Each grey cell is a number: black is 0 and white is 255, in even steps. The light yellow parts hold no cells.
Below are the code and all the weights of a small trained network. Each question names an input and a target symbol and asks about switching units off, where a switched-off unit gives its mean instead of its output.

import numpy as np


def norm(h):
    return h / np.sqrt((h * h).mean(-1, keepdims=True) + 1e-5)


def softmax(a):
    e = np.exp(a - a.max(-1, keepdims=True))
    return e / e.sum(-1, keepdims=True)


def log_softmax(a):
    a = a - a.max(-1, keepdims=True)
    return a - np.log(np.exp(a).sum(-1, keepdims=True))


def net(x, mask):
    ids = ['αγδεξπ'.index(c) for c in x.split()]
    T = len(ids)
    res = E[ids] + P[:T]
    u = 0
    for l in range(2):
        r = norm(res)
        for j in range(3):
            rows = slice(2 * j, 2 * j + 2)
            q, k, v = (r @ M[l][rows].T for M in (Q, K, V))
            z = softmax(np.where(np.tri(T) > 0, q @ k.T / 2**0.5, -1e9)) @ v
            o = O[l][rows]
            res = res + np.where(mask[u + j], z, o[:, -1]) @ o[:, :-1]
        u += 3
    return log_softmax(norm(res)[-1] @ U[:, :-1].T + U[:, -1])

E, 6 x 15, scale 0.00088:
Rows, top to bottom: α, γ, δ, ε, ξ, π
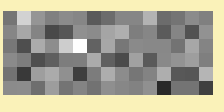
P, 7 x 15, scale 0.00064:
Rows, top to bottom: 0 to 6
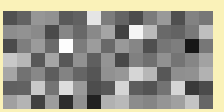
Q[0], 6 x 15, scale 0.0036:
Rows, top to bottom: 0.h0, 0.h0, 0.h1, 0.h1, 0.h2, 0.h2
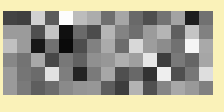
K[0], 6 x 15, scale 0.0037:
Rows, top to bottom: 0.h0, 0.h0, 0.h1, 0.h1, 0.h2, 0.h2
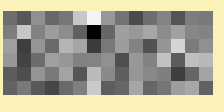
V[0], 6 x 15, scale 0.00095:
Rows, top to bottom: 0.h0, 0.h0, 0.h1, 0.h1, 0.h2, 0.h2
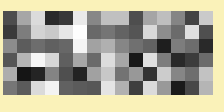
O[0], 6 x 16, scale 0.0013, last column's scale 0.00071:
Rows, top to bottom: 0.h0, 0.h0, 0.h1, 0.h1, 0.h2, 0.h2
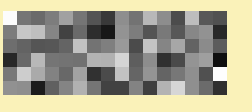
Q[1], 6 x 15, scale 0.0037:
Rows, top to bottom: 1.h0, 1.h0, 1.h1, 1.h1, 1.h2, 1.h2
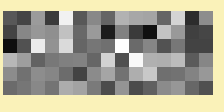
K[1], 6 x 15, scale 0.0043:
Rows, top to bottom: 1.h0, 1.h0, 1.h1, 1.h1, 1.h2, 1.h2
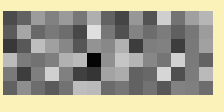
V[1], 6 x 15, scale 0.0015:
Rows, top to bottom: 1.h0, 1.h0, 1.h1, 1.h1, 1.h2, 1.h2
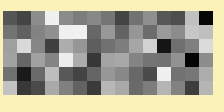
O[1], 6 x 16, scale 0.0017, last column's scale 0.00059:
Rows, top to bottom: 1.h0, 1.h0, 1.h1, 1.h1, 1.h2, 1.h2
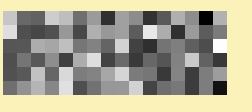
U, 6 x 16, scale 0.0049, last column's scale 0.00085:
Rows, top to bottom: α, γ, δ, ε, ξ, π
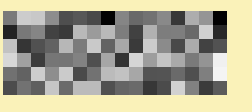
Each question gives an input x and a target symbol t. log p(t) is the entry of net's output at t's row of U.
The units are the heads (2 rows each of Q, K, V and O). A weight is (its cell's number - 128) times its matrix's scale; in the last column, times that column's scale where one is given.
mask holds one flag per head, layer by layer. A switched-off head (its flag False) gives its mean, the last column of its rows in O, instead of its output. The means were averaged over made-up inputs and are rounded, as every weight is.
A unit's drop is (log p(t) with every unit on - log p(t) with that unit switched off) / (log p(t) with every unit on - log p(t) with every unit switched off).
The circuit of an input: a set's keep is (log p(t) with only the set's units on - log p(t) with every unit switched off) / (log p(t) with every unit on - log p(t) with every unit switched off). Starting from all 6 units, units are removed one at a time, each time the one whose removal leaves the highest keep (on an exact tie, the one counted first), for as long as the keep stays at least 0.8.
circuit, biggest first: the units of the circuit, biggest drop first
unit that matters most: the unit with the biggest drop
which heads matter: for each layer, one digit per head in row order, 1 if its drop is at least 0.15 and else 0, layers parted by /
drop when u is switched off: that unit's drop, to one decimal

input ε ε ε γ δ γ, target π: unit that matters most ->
1.h1
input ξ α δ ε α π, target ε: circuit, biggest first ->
1.h1, 0.h2, 0.h1
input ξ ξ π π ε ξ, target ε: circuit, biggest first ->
0.h2, 1.h1
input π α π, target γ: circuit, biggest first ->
0.h1, 1.h2, 1.h1, 0.h0
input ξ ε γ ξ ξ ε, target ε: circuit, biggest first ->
1.h1, 0.h2
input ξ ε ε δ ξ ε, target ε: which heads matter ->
011 / 010
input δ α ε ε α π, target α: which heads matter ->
100 / 001
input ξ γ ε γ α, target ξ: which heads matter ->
000 / 011
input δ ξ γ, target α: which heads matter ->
100 / 000
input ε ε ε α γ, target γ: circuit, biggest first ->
1.h0, 1.h1, 1.h2
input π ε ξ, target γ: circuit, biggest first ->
1.h1, 1.h0
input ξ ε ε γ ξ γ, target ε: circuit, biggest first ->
1.h1, 0.h1, 0.h2
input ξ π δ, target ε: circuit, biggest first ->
1.h1, 0.h2, 0.h1
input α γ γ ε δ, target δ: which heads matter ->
000 / 100
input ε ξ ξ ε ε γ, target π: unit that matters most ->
0.h1
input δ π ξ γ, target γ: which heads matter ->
011 / 100
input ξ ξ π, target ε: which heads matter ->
001 / 010
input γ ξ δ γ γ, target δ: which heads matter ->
100 / 100
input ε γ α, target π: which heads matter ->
000 / 000
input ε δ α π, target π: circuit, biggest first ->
1.h1
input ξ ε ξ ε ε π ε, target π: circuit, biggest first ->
1.h0, 0.h0
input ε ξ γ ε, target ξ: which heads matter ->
001 / 011
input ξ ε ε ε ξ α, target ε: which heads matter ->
010 / 010
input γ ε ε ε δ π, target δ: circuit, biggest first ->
0.h0, 1.h0
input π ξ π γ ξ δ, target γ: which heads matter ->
011 / 100
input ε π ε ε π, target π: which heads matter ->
000 / 010
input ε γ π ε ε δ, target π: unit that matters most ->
0.h1
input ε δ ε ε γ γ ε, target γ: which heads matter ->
010 / 100
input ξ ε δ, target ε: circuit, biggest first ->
1.h1, 0.h1, 0.h2
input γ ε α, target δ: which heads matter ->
100 / 000
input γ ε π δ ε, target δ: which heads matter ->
000 / 100
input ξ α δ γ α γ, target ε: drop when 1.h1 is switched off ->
1.0
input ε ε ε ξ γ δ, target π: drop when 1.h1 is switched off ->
0.3
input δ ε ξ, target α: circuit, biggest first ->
0.h0
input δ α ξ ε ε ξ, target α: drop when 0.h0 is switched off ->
1.0
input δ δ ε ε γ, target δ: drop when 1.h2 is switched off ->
0.1
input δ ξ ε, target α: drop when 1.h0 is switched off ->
0.0
